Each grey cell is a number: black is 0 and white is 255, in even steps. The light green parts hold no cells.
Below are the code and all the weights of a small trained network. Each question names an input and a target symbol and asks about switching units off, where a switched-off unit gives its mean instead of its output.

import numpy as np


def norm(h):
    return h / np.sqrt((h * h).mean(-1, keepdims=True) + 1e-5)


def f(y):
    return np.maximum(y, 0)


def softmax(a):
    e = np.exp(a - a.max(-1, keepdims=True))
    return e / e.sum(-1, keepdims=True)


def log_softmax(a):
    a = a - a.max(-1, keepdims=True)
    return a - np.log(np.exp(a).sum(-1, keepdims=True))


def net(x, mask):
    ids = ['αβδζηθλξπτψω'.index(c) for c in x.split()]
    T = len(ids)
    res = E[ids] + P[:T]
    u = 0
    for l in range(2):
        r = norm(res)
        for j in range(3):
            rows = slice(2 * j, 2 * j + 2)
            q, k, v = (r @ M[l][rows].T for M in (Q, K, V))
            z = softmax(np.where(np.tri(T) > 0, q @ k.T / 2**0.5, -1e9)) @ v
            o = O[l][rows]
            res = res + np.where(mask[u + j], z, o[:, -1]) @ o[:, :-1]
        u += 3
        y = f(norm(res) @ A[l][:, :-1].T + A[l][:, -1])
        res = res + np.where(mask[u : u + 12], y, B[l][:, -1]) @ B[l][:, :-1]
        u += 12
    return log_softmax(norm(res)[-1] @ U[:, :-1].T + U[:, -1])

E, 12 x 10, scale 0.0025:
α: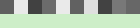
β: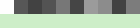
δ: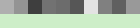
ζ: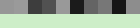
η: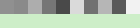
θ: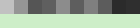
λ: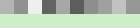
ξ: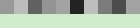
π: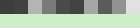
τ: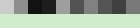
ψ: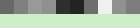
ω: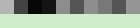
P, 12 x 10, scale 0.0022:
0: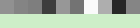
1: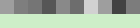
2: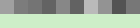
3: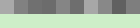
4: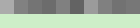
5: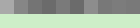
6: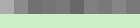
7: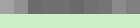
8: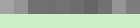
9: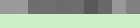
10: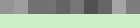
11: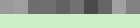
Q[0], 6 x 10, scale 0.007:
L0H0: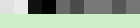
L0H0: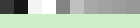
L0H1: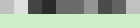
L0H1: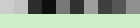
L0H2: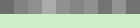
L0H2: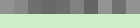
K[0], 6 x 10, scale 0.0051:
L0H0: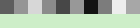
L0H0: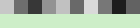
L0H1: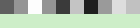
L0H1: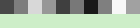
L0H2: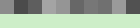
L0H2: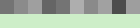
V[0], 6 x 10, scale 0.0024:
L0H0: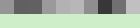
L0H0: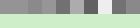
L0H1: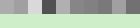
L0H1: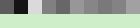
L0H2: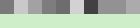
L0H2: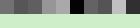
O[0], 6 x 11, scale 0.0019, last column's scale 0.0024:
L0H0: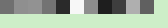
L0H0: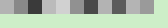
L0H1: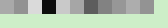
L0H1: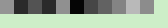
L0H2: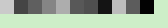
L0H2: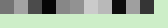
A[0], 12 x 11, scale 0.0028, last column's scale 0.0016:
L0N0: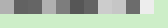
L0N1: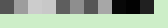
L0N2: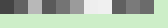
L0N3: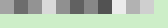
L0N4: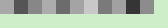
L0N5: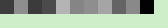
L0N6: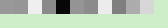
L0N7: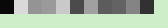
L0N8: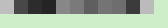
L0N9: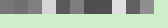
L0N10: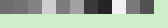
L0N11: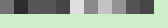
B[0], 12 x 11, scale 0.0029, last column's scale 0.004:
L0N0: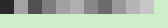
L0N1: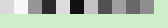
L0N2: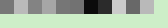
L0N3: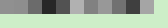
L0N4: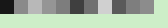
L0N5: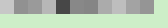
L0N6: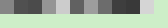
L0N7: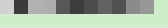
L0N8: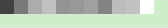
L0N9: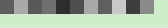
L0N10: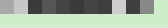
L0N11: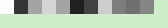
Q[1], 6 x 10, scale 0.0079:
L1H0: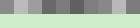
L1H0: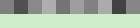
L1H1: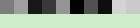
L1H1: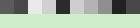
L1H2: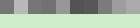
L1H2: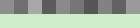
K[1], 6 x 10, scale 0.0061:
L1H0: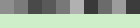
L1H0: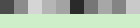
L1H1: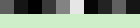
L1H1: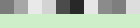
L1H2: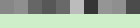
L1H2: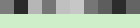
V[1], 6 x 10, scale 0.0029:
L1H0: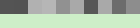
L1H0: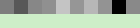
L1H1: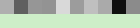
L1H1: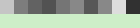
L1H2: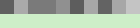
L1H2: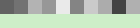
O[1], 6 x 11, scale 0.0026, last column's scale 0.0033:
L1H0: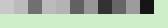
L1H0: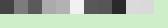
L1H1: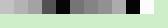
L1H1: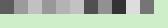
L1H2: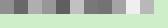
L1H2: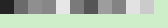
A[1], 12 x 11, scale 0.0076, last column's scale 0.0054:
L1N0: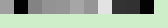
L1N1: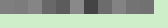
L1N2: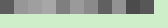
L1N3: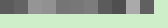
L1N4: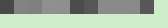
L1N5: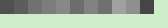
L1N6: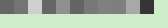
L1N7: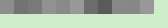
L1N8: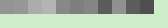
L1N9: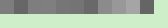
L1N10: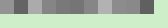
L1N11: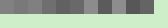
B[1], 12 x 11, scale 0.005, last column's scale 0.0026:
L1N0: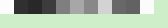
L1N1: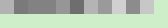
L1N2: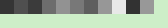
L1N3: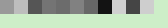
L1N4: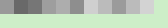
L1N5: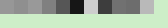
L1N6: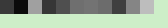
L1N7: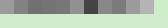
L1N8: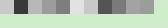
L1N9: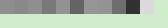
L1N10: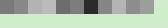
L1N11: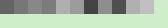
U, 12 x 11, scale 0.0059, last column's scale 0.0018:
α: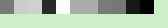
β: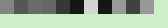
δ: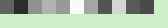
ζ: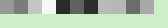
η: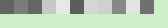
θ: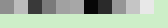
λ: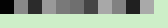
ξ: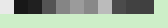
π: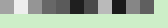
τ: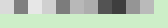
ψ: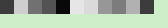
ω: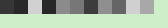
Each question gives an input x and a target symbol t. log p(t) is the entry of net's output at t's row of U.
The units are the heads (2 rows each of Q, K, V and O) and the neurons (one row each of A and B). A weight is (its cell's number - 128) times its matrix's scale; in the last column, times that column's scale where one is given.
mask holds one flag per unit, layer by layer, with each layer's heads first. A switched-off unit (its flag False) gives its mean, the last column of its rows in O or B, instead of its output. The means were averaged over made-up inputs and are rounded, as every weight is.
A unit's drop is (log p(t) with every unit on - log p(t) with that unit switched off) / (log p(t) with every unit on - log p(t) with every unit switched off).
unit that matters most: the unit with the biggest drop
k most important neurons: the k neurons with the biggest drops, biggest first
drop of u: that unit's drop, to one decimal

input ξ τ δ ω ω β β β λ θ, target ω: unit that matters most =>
L1N6
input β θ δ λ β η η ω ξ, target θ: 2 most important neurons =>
(L1N3; L0N10)
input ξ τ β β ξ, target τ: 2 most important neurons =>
(L0N7; L1N8)
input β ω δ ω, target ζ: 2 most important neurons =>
(L0N6; L0N11)
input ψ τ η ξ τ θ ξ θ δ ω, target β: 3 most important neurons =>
(L0N8; L1N5; L1N0)
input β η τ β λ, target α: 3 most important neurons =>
(L0N8; L0N6; L1N0)
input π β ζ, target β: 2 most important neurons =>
(L1N3; L0N8)
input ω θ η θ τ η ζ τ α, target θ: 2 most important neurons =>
(L0N7; L1N3)
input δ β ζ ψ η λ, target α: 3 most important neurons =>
(L0N6; L1N0; L0N8)
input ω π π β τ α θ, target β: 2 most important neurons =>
(L0N8; L0N2)
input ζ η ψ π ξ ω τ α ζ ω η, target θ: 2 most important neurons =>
(L0N10; L0N6)
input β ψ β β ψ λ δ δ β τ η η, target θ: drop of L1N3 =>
0.1
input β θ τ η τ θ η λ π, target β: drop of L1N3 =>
0.4
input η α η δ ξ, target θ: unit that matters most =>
L0H2
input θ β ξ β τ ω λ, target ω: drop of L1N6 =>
0.3
